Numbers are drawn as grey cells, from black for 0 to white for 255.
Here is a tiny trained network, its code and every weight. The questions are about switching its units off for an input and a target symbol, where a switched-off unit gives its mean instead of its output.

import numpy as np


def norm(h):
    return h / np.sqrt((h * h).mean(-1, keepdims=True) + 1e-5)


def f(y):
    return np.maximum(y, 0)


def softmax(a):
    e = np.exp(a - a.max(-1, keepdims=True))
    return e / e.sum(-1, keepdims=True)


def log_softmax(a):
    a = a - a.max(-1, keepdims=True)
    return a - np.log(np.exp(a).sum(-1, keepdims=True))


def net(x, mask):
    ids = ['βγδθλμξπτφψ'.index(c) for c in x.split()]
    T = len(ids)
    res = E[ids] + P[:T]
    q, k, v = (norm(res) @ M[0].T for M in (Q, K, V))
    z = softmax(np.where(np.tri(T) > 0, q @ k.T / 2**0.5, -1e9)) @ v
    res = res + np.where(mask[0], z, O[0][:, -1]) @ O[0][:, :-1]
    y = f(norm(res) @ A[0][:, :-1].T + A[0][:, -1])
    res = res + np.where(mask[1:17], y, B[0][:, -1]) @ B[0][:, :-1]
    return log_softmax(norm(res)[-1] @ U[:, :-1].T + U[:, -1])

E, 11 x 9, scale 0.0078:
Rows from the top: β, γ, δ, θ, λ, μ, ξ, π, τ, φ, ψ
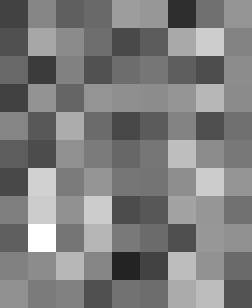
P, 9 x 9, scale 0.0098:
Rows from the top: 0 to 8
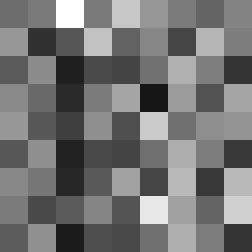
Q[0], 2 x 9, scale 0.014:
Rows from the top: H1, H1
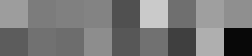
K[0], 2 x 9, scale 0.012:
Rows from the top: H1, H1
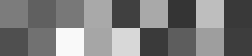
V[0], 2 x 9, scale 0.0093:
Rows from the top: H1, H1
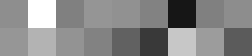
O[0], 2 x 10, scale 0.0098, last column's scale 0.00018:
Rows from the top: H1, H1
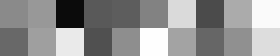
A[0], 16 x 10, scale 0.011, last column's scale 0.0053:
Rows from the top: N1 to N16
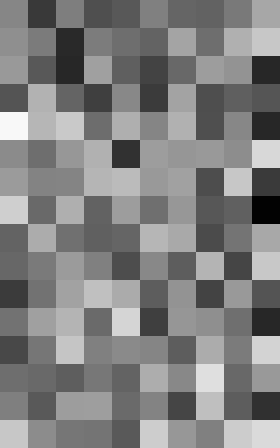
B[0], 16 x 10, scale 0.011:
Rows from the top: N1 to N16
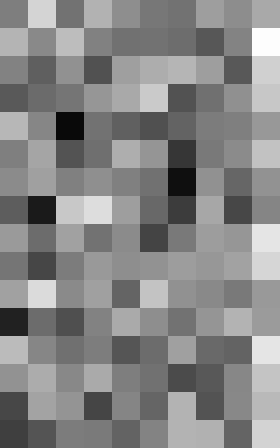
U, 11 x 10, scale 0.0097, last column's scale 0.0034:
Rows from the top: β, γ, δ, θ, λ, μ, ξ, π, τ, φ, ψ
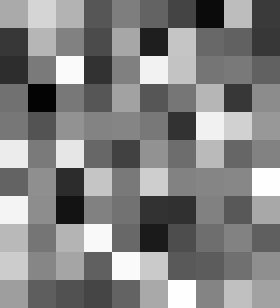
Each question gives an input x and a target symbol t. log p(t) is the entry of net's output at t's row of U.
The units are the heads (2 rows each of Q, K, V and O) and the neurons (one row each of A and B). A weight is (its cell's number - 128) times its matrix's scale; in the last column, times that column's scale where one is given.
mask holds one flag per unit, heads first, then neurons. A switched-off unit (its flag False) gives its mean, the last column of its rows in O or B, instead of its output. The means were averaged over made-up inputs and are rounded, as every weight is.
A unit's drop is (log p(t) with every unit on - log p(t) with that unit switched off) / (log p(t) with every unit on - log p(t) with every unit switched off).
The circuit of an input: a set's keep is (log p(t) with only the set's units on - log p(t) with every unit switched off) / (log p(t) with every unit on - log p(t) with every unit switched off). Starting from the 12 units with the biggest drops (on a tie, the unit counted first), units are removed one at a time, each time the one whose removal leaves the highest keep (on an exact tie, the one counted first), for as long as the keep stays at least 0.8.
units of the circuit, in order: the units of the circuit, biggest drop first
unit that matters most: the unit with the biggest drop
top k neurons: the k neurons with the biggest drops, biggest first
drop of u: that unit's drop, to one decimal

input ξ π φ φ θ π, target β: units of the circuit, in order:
[N2; H1; N4; N9]
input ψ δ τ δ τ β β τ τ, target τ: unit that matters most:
N3
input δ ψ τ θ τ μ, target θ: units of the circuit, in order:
[H1; N3]
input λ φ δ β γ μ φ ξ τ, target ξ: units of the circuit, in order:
[H1; N9; N10]
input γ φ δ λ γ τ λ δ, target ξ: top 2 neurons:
[N2; N1]
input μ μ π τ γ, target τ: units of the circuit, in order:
[H1; N3]
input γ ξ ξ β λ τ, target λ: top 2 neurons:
[N9; N2]
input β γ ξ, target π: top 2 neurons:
[N2; N16]
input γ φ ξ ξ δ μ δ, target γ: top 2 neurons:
[N2; N15]
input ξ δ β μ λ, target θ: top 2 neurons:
[N3; N15]
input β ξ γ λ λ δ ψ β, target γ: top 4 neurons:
[N15; N2; N4; N13]
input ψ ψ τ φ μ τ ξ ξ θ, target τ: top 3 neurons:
[N14; N3; N10]
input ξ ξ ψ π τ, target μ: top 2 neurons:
[N2; N16]
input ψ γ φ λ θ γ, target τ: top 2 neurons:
[N14; N3]
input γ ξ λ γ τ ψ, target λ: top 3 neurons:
[N9; N2; N3]
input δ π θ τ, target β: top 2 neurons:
[N2; N7]
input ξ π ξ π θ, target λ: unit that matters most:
N16
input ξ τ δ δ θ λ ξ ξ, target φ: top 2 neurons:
[N3; N16]
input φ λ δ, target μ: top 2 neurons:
[N13; N15]
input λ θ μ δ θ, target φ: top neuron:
[N3]
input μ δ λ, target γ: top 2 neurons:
[N15; N2]
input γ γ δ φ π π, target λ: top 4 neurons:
[N9; N2; N3; N15]
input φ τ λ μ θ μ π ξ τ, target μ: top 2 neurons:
[N13; N15]
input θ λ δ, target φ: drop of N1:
0.1
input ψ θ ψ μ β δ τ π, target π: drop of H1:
0.4
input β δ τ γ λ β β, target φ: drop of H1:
0.4
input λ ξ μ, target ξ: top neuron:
[N2]
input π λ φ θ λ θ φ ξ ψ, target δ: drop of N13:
0.2
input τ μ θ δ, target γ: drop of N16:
0.1
